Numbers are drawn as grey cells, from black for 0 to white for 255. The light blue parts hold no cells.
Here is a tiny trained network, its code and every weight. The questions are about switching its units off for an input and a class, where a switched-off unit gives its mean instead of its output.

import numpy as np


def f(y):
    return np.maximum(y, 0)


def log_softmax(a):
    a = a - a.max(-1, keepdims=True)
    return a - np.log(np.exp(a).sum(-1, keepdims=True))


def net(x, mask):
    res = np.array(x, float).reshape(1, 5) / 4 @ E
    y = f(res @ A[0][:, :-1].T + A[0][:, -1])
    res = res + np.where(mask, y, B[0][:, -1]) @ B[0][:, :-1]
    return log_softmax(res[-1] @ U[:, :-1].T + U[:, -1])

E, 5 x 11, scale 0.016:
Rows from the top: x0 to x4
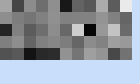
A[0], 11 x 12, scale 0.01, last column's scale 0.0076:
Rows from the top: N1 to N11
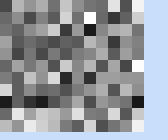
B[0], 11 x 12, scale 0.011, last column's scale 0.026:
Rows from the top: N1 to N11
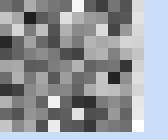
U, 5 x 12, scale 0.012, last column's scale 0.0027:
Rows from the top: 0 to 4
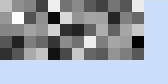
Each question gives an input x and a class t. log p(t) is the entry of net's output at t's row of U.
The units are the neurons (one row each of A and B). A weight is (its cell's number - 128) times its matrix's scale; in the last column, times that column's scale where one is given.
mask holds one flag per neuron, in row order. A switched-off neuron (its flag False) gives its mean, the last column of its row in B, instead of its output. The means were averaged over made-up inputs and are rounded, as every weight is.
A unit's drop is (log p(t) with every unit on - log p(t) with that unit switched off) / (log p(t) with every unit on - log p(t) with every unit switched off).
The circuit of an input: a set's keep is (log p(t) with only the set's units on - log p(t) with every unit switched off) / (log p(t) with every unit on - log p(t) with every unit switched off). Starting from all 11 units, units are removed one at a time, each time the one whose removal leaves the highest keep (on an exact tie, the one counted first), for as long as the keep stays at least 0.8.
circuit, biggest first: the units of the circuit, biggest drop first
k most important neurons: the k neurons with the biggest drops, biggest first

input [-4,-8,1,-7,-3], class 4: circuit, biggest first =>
N10
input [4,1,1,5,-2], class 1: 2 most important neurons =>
N9; N3
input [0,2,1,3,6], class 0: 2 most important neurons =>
N9; N3
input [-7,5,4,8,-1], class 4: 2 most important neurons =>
N10; N11
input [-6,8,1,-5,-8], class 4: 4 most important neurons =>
N10; N9; N1; N2
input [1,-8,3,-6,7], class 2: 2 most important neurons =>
N9; N1
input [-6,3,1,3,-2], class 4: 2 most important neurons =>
N10; N9
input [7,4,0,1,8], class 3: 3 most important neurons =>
N4; N11; N8
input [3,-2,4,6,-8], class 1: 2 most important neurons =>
N3; N7
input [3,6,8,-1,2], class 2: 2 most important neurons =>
N9; N2
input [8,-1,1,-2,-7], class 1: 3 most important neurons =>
N3; N7; N9
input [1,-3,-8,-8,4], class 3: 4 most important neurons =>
N4; N8; N3; N7
